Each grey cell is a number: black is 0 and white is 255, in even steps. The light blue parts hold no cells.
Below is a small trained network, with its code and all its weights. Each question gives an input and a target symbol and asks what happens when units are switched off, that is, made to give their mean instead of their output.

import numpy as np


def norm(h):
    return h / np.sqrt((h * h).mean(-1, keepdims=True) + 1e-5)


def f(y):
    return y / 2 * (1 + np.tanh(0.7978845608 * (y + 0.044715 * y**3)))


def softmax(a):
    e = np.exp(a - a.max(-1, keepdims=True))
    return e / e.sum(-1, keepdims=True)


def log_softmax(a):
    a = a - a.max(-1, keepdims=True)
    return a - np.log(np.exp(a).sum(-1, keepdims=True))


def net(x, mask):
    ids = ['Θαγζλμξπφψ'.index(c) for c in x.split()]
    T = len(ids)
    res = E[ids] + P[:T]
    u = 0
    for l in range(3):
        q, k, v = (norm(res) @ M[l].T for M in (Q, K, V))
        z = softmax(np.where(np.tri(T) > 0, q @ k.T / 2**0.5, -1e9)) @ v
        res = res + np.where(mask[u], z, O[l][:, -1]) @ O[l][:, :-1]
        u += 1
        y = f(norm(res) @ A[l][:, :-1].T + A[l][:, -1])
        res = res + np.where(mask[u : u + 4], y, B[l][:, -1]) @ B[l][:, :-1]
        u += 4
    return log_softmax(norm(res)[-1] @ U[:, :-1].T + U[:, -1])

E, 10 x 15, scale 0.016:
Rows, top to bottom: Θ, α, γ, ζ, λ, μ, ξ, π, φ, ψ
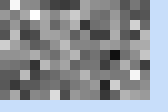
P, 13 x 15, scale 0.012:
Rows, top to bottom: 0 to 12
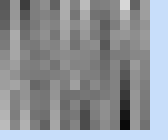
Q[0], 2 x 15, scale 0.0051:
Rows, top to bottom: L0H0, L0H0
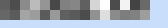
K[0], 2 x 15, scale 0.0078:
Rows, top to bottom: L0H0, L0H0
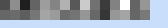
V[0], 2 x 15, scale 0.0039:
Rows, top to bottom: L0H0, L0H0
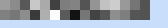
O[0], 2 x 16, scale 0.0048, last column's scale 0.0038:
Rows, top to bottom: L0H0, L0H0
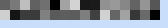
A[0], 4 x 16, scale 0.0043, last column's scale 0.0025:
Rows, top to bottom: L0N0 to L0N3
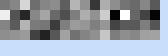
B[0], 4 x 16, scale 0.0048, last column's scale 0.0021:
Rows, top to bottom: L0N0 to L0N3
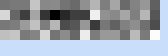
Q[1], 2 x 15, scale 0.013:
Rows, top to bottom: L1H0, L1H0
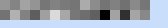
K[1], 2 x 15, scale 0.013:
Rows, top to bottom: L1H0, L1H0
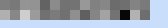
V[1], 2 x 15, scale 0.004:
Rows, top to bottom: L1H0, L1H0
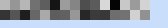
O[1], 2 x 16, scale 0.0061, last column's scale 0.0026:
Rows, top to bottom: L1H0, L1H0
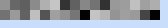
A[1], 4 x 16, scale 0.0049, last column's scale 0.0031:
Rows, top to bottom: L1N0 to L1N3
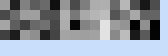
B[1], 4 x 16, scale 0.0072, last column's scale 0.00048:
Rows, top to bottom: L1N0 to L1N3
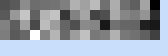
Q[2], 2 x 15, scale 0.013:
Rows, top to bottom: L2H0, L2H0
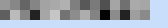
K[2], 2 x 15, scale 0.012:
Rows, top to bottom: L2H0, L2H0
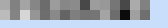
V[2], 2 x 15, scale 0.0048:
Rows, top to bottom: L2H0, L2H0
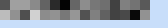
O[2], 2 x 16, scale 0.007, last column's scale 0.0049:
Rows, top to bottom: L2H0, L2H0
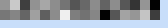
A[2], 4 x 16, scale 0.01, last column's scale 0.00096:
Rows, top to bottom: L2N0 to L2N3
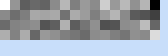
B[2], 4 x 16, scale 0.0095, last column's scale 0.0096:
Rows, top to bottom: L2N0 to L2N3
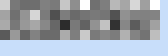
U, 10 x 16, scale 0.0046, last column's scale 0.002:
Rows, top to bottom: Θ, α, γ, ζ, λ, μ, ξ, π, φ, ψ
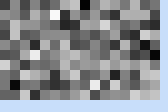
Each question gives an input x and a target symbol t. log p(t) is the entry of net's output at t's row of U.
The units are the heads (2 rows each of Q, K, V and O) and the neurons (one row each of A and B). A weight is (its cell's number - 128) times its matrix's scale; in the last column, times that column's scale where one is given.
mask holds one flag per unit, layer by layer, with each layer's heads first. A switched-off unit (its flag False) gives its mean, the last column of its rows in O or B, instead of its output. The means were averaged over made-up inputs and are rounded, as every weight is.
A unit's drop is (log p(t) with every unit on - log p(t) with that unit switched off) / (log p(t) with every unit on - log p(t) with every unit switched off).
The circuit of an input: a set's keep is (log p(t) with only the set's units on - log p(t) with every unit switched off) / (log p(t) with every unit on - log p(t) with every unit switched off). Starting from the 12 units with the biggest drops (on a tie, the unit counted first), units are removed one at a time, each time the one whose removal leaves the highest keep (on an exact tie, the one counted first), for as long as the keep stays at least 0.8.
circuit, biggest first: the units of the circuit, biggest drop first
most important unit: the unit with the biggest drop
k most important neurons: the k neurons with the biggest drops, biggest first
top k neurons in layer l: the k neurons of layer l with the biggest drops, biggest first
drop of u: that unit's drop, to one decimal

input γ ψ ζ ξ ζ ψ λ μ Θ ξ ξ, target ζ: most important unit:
L2H0
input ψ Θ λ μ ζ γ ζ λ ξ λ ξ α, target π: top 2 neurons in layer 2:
(L2N0 L2N1)
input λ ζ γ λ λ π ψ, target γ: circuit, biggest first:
(L2H0 L2N0)
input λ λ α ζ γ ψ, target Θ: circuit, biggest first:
(L1H0 L2N0)
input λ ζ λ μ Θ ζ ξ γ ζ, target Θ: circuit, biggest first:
(L1H0 L2N0)
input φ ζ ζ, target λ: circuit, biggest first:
(L0H0 L1H0 L1N2 L2N0)
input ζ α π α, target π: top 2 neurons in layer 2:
(L2N1 L2N0)
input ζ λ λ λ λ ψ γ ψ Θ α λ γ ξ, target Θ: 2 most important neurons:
(L2N0 L0N3)
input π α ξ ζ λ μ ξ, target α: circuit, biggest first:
(L2H0 L1H0 L2N2 L2N0)
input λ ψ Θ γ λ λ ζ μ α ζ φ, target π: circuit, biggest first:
(L2H0 L2N2 L1H0 L2N0)
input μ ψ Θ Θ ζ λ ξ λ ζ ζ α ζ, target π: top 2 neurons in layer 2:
(L2N2 L2N0)
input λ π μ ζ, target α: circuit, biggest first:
(L2H0 L2N2 L1H0 L2N0)
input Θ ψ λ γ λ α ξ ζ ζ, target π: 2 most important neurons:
(L2N2 L2N0)
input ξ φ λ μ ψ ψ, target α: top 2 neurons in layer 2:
(L2N0 L2N2)
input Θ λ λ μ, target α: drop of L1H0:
0.4
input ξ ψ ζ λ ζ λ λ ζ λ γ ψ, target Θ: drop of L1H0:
0.6
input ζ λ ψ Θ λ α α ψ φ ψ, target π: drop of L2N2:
0.3
